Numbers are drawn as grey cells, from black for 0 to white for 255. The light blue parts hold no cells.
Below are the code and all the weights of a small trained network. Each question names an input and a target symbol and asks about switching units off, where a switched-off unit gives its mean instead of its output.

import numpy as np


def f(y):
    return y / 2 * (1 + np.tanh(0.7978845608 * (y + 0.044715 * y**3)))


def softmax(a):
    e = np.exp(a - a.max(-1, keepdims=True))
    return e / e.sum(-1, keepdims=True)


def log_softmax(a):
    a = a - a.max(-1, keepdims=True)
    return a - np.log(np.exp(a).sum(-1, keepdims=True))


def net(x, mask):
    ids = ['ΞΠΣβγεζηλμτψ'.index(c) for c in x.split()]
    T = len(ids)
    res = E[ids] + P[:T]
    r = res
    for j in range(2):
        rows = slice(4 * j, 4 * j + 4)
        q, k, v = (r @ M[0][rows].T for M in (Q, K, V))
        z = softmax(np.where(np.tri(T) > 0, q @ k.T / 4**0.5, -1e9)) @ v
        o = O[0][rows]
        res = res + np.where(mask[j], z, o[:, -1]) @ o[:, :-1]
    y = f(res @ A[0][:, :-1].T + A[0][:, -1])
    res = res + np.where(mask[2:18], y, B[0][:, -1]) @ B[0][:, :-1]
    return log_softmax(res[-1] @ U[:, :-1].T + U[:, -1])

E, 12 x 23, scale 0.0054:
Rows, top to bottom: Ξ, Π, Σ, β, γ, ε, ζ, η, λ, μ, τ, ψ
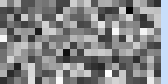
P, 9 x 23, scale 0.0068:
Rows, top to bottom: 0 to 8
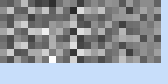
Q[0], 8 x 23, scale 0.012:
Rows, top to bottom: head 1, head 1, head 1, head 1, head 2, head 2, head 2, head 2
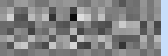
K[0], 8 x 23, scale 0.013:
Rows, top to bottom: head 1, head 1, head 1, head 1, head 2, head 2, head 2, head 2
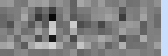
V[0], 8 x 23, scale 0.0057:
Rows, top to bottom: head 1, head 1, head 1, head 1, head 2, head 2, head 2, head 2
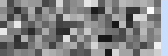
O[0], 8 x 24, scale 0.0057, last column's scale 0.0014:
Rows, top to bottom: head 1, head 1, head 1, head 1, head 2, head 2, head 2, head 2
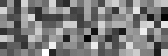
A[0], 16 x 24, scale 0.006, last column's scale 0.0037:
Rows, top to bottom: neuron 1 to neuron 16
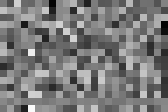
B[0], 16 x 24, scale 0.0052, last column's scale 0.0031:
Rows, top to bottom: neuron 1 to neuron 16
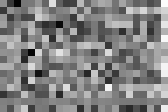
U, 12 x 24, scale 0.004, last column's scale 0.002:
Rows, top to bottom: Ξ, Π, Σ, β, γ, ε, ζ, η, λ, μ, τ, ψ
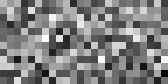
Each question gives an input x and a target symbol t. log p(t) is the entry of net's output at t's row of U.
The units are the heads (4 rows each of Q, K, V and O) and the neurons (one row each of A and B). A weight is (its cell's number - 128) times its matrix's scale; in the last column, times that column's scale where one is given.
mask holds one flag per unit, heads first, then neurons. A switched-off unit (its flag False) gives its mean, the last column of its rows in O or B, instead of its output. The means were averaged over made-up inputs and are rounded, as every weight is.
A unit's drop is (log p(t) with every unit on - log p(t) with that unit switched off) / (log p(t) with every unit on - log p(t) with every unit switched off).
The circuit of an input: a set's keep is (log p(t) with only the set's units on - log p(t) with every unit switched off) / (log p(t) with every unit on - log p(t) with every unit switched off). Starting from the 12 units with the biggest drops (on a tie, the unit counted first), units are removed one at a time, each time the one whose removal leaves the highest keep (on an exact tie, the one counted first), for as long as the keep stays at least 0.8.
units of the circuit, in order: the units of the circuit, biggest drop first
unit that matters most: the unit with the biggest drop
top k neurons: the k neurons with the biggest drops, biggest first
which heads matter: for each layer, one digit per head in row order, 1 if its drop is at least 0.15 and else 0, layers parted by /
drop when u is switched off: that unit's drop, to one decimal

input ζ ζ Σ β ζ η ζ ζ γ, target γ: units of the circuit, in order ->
(head 2; head 1; neuron 13)
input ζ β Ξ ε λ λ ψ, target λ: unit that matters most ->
head 1
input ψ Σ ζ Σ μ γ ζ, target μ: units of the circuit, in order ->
(head 1; neuron 7; head 2)
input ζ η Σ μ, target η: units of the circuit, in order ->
(head 2; head 1; neuron 10)
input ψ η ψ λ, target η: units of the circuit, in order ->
(head 2; head 1; neuron 10)
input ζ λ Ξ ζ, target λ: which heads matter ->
10
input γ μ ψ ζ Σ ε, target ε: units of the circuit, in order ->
(head 2; neuron 6; head 1)
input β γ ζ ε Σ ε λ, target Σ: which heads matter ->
11
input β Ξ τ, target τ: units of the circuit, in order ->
(head 1; head 2)
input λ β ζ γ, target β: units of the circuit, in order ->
(head 2; head 1; neuron 1; neuron 9)
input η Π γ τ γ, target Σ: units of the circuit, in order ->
(head 1; neuron 11)
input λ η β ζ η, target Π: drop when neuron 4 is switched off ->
0.3
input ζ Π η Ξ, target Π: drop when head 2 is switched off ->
0.4
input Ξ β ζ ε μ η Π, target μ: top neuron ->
(neuron 7)
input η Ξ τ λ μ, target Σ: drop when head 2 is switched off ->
0.3
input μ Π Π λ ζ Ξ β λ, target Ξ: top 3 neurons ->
(neuron 8; neuron 4; neuron 2)
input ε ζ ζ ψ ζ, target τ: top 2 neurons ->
(neuron 14; neuron 4)
